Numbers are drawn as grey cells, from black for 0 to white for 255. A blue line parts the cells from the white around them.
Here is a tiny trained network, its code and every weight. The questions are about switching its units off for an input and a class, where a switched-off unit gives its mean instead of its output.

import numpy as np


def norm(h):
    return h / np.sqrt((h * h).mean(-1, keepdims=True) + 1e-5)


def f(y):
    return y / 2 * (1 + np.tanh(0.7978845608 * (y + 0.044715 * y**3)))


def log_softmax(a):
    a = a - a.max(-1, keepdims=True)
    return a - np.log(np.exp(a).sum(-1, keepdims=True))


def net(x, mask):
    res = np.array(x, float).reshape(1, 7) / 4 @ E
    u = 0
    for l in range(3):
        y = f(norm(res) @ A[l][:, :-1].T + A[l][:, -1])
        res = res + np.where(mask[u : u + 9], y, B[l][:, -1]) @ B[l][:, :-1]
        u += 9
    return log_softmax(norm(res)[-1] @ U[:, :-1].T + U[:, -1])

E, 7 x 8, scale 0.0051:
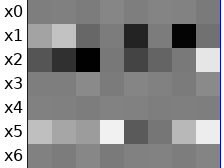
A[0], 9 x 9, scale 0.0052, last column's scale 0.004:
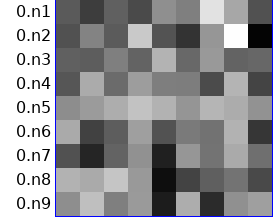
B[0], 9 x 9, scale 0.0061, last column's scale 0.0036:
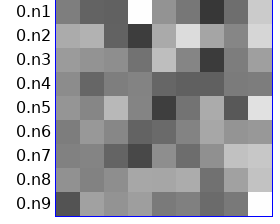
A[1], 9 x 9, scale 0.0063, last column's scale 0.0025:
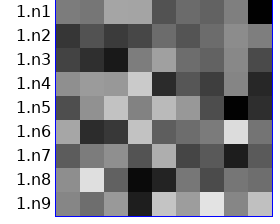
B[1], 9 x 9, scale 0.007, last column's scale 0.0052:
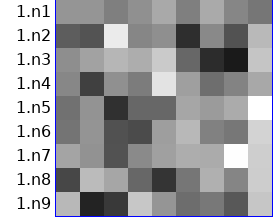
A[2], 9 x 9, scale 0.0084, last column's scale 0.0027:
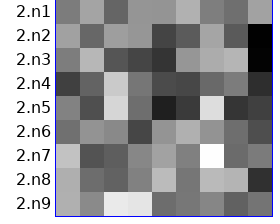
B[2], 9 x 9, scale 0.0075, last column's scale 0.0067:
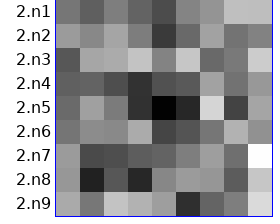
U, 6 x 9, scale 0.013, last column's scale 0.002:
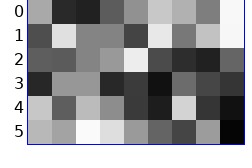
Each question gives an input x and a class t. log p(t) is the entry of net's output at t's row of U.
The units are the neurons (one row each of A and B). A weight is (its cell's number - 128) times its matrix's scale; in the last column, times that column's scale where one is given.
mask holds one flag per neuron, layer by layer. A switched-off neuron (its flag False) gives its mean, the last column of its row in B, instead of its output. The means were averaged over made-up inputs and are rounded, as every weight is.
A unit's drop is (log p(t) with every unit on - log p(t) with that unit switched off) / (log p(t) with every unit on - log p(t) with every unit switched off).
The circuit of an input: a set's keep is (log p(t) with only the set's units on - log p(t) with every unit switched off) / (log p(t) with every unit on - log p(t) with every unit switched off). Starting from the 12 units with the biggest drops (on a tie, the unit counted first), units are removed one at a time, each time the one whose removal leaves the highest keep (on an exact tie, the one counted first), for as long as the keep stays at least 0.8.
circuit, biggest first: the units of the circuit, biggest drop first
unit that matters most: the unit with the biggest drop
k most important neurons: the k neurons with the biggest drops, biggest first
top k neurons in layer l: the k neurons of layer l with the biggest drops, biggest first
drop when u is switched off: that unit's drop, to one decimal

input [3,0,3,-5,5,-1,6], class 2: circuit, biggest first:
1.n3
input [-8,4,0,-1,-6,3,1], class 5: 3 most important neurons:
1.n5, 0.n9, 1.n7
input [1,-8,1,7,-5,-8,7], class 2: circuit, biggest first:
1.n3, 0.n1
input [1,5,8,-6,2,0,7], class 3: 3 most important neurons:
1.n2, 1.n7, 1.n5
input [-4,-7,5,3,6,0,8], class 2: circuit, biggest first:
1.n3, 0.n1
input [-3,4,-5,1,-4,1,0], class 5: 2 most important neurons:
1.n6, 0.n8
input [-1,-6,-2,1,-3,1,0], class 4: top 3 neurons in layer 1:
1.n6, 1.n7, 1.n4
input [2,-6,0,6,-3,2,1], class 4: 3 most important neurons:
0.n5, 1.n7, 1.n5
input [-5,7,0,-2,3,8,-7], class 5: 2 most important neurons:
1.n5, 0.n9
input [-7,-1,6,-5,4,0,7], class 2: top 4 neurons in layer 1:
1.n3, 1.n2, 1.n7, 1.n5
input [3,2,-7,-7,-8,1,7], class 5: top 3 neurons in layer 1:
1.n6, 1.n7, 1.n8
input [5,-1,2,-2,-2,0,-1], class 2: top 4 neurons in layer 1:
1.n3, 1.n7, 1.n5, 1.n2
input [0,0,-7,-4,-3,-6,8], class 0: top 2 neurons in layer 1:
1.n9, 1.n7
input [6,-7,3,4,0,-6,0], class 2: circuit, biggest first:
1.n3
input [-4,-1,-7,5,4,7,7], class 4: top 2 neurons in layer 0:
0.n5, 0.n1
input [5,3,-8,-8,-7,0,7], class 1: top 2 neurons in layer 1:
1.n5, 1.n2
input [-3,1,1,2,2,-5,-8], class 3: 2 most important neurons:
1.n2, 1.n8
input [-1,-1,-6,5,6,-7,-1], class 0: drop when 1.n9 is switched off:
0.2
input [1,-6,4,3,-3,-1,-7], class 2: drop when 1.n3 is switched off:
0.2
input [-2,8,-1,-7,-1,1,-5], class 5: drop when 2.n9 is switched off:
0.1
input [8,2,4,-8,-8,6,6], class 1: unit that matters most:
2.n3
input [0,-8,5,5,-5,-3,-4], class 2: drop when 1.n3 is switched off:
0.1
